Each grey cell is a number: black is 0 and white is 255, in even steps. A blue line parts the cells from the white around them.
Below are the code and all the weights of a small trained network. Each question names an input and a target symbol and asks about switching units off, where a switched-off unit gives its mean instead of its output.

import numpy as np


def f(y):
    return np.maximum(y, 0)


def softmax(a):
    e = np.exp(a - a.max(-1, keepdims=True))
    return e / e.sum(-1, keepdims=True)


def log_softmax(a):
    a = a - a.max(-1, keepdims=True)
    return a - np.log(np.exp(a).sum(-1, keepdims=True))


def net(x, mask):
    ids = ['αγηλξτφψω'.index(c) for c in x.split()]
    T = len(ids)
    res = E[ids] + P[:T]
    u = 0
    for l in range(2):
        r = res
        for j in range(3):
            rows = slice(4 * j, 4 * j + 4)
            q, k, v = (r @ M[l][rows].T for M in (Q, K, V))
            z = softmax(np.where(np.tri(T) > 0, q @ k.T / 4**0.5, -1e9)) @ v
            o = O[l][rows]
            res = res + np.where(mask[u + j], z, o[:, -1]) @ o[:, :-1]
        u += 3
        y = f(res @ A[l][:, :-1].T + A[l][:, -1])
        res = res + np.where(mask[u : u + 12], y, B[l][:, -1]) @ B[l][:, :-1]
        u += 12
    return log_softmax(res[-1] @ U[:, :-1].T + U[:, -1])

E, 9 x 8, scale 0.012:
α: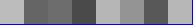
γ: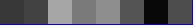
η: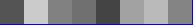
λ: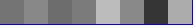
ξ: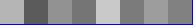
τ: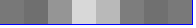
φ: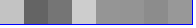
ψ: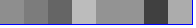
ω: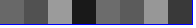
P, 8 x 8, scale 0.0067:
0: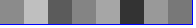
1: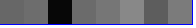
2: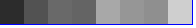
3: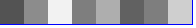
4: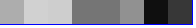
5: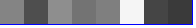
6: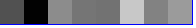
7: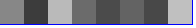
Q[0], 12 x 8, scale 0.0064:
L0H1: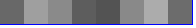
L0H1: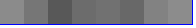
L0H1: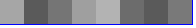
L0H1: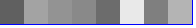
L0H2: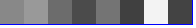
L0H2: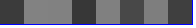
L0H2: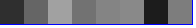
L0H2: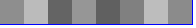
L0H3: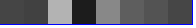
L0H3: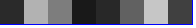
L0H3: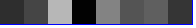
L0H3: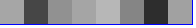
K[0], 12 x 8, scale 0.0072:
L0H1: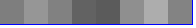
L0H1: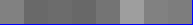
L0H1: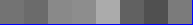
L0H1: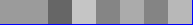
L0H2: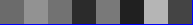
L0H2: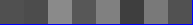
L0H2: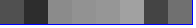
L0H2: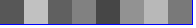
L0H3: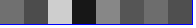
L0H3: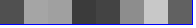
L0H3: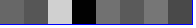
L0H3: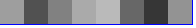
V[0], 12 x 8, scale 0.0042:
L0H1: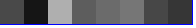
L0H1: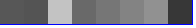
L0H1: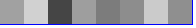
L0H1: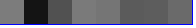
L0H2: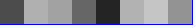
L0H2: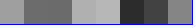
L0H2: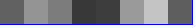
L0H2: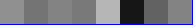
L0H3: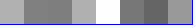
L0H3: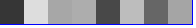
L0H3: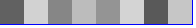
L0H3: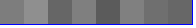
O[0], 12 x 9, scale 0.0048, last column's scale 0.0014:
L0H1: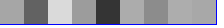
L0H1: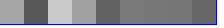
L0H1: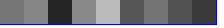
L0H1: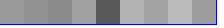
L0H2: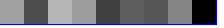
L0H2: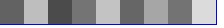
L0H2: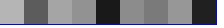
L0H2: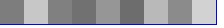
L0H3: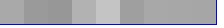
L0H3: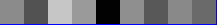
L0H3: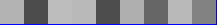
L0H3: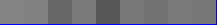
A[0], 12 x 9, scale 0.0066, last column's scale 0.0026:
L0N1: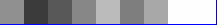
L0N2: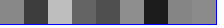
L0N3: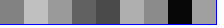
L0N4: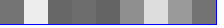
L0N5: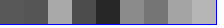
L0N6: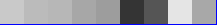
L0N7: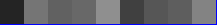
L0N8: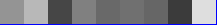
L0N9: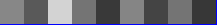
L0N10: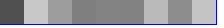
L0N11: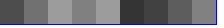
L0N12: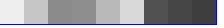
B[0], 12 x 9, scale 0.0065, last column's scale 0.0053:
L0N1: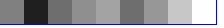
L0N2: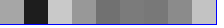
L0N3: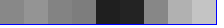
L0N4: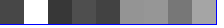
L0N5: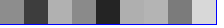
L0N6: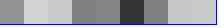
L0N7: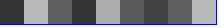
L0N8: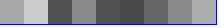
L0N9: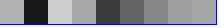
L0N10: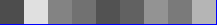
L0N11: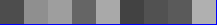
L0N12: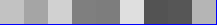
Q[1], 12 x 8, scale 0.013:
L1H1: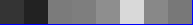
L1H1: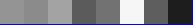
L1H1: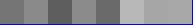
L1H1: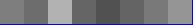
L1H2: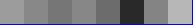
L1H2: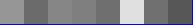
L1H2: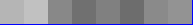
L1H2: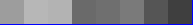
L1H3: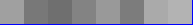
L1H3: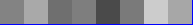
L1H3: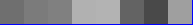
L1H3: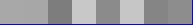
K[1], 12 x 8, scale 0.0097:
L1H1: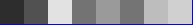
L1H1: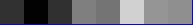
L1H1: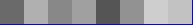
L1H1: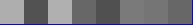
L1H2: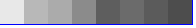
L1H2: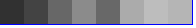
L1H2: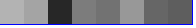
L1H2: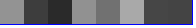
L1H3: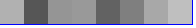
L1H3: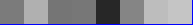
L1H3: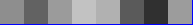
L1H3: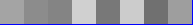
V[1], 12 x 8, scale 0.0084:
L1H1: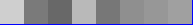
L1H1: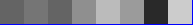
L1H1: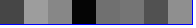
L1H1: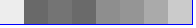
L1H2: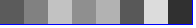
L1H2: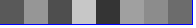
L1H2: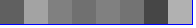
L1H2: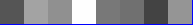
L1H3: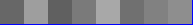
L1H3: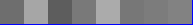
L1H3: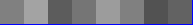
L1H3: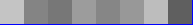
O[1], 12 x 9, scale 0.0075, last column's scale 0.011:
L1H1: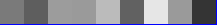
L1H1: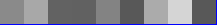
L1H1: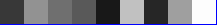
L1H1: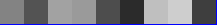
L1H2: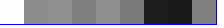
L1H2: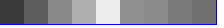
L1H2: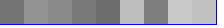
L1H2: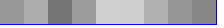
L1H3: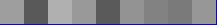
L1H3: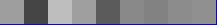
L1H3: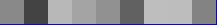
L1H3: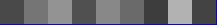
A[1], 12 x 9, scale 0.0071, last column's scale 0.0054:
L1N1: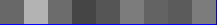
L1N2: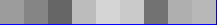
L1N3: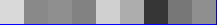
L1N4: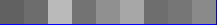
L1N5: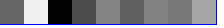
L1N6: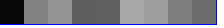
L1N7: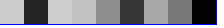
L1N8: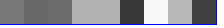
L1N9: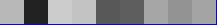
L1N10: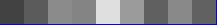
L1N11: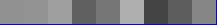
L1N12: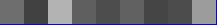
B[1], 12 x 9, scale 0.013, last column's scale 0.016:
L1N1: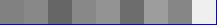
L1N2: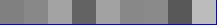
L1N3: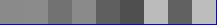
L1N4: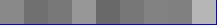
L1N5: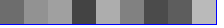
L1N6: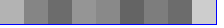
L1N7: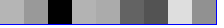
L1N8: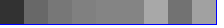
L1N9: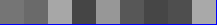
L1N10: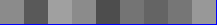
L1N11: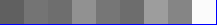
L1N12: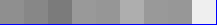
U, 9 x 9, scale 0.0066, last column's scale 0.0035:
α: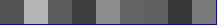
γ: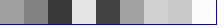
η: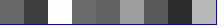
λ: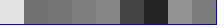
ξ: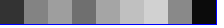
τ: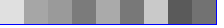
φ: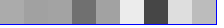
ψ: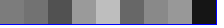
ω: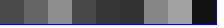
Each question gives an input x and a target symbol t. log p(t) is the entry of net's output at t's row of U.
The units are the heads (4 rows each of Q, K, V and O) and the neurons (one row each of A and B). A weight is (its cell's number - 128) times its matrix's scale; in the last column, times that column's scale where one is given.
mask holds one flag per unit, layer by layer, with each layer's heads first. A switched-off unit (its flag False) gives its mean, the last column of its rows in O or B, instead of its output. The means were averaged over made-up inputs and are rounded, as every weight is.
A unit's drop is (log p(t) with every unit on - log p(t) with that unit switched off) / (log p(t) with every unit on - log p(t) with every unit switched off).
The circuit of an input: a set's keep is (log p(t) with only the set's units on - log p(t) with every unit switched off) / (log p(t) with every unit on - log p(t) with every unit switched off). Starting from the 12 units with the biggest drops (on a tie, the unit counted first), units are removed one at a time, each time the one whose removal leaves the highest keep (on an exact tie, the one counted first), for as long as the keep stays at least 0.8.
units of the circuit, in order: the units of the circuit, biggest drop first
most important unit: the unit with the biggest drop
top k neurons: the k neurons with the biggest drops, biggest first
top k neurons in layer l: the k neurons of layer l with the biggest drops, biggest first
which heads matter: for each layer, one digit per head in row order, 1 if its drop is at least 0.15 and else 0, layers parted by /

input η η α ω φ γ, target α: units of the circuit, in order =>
(L1H1 L0H3 L0N7)
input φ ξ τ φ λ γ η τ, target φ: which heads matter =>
000 / 110
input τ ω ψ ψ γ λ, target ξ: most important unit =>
L1H1
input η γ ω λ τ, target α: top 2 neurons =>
(L0N12 L0N7)
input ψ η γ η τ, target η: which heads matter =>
111 / 010
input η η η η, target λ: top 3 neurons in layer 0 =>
(L0N9 L0N2 L0N5)
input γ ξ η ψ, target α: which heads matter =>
010 / 100
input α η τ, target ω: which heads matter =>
000 / 110
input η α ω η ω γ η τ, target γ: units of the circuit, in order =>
(L1N5 L1N9)
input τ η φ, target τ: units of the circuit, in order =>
(L1H2 L1H1 L1N2)
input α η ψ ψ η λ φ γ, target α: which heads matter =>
000 / 101
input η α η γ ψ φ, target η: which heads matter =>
000 / 010
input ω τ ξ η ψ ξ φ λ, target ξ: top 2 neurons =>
(L0N6 L0N12)
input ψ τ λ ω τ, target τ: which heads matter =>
000 / 100
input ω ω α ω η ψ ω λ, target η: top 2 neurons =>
(L0N6 L1N10)
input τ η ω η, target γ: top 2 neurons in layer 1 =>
(L1N5 L1N9)
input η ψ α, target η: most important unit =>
L1N10
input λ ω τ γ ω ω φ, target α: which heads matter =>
100 / 101
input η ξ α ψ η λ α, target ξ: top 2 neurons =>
(L0N6 L1N8)
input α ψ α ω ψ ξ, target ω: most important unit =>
L1H1
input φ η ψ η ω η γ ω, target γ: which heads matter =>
101 / 000
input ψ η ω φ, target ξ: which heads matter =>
001 / 110
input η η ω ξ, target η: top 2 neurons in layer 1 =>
(L1N10 L1N1)
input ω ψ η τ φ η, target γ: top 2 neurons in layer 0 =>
(L0N9 L0N2)
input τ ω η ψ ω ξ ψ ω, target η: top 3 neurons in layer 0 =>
(L0N9 L0N2 L0N5)
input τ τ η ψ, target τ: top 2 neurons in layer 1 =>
(L1N3 L1N2)
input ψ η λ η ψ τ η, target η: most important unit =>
L0H3
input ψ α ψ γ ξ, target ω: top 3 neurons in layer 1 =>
(L1N9 L1N8 L1N12)
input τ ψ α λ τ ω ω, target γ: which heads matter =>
111 / 000
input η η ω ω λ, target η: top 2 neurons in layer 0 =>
(L0N6 L0N5)
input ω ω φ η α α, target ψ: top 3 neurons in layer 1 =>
(L1N7 L1N8 L1N9)
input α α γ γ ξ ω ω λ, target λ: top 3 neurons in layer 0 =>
(L0N6 L0N12 L0N7)
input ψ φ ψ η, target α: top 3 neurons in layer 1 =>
(L1N5 L1N12 L1N6)
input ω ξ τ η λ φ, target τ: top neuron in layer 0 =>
(L0N12)
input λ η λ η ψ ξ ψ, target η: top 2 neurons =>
(L1N10 L1N2)
